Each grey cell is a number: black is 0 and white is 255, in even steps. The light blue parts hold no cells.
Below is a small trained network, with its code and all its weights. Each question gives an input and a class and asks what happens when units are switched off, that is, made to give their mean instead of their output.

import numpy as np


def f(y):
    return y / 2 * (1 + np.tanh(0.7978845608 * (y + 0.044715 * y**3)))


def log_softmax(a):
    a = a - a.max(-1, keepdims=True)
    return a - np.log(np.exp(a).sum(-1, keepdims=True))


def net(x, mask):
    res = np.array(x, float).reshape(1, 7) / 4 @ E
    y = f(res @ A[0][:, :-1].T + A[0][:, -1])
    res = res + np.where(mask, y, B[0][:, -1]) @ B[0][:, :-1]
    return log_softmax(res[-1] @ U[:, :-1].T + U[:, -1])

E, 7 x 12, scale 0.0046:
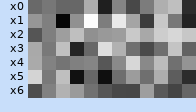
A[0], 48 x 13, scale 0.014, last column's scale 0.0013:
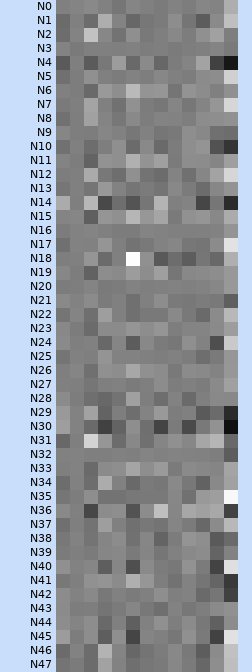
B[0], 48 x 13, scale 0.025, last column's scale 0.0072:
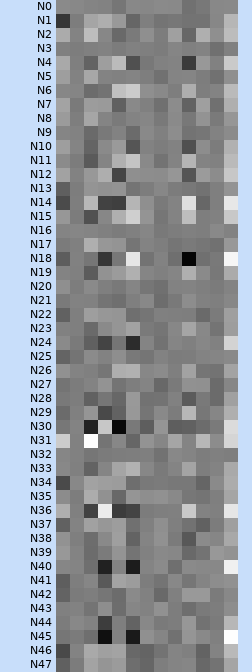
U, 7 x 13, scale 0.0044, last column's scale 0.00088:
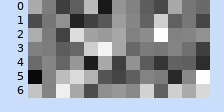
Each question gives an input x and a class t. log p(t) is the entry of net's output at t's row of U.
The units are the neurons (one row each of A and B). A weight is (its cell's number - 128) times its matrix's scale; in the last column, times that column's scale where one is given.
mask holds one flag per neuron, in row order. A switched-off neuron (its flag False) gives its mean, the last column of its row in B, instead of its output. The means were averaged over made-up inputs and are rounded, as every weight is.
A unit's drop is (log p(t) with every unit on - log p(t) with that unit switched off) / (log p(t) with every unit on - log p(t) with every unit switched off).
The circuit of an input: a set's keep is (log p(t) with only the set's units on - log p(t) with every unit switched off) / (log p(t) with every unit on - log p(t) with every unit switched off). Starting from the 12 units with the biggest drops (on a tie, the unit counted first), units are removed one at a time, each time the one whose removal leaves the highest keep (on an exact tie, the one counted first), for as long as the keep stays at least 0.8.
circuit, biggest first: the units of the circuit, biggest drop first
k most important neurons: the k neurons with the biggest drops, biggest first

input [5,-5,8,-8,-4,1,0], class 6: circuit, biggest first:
N31
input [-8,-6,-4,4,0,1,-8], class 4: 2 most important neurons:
N30; N18
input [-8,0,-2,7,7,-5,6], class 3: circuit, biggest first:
N18; N36
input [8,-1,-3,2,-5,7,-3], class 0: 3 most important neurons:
N4; N10; N38
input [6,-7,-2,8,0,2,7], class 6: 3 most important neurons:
N31; N12; N2
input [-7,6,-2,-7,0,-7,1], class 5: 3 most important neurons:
N46; N1; N34
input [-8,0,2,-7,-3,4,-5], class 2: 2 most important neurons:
N18; N36
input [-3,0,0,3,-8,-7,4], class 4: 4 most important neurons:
N18; N30; N12; N28
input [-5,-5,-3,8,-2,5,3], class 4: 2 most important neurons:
N30; N18
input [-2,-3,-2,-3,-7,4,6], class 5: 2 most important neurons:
N18; N1
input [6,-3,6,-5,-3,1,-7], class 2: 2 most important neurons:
N36; N18
